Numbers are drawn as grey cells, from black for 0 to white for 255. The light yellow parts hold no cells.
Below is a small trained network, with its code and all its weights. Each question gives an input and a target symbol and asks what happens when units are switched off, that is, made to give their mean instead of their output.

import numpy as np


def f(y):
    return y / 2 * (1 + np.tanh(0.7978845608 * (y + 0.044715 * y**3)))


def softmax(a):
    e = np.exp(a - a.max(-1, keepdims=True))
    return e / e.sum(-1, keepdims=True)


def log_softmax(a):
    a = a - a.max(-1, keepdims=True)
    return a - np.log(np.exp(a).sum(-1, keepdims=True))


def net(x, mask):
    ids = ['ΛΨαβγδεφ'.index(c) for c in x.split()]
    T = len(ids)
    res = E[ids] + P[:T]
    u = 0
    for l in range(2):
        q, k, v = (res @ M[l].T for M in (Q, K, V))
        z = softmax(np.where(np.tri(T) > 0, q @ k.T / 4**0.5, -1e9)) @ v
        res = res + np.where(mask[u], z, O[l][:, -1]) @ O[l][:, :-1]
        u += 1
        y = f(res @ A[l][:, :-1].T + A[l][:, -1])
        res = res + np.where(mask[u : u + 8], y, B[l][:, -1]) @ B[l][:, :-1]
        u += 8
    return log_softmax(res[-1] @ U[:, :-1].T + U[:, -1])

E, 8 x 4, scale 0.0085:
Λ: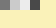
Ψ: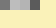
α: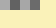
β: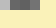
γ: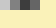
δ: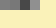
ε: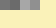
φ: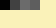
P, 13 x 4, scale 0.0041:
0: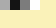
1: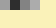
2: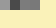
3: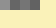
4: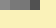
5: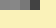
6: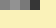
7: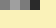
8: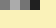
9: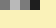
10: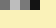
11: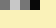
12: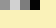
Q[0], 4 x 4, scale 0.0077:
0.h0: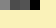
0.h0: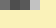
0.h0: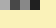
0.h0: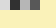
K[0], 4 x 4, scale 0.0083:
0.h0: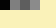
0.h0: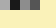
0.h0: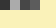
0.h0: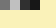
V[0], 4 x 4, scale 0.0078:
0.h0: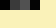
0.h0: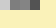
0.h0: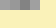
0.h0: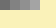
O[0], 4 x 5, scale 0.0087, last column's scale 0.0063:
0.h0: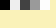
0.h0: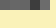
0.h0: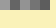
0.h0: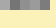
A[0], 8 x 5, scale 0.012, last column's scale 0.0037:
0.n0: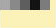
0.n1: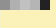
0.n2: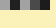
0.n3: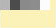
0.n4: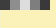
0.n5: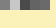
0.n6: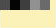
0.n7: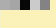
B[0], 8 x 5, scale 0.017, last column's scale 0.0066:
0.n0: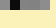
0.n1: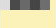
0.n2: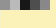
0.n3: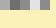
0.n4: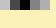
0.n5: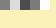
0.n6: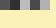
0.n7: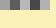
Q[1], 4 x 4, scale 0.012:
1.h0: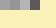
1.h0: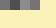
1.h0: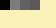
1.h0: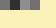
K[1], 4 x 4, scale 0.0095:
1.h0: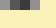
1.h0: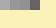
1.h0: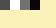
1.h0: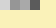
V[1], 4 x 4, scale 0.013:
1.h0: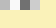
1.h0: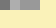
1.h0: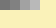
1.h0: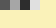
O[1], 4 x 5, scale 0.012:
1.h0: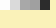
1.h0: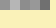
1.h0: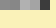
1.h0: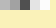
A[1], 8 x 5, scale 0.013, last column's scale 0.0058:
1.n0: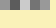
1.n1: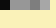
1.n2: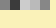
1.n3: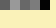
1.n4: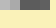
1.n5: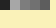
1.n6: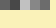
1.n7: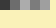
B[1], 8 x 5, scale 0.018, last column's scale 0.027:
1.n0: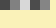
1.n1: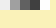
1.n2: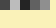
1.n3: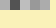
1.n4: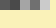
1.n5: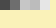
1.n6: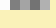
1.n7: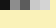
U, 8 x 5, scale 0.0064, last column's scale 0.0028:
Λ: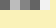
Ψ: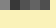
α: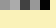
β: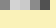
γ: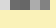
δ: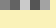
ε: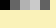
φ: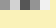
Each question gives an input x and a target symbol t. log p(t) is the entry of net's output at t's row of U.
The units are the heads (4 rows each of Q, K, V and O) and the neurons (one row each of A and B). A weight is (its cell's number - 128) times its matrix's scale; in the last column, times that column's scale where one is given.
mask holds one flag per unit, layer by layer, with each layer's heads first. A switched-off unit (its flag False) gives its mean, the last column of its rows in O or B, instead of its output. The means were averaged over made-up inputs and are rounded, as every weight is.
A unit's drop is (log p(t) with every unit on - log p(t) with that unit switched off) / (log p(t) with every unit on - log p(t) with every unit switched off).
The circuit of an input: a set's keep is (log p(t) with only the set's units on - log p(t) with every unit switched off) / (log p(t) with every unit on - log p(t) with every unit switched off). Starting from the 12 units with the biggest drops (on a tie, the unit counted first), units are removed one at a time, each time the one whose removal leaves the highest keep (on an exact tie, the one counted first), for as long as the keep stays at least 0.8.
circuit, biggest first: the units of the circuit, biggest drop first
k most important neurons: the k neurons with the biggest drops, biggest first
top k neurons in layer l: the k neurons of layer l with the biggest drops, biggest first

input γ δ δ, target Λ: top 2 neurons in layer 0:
[0.n3, 0.n4]
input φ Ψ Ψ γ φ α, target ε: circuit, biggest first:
[1.h0, 0.n6]
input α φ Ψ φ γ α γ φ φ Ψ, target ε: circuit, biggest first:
[1.n1]
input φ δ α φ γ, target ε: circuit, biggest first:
[0.n6, 1.h0]
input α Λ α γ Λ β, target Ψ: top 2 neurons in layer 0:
[0.n2, 0.n0]
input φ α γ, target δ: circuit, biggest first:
[0.n7, 1.h0, 0.n5]
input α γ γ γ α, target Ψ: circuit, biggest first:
[0.h0, 0.n0, 1.h0]
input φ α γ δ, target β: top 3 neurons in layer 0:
[0.n4, 0.n7, 0.n5]
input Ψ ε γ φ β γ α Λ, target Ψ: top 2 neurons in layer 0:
[0.n4, 0.n0]
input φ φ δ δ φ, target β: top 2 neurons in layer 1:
[1.n7, 1.n4]
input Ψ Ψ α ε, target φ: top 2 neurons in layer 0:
[0.n5, 0.n7]
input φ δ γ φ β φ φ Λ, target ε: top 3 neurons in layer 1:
[1.n1, 1.n6, 1.n4]
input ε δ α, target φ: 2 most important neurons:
[1.n5, 0.n5]
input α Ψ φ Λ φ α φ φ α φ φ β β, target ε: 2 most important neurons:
[1.n1, 1.n4]
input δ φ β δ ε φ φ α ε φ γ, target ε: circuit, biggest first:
[1.n1]
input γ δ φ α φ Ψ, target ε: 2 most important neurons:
[1.n5, 1.n6]
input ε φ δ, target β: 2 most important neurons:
[1.n1, 1.n6]
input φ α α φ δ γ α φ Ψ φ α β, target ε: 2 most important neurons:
[1.n1, 1.n6]
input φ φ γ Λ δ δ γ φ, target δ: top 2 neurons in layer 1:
[1.n7, 1.n2]
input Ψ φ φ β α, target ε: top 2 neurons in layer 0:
[0.n6, 0.n7]
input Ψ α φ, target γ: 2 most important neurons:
[1.n1, 1.n6]
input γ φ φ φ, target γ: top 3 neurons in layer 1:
[1.n7, 1.n4, 1.n3]
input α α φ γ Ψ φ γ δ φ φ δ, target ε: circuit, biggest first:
[1.n1]
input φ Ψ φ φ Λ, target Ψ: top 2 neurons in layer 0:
[0.n4, 0.n1]
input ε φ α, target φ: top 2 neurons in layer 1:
[1.n1, 1.n4]
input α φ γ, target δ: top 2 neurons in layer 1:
[1.n7, 1.n5]
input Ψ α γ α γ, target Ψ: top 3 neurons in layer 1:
[1.n5, 1.n6, 1.n2]
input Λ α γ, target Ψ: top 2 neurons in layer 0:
[0.n2, 0.n0]
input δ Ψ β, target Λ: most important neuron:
[1.n2]
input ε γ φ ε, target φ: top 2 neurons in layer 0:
[0.n5, 0.n2]
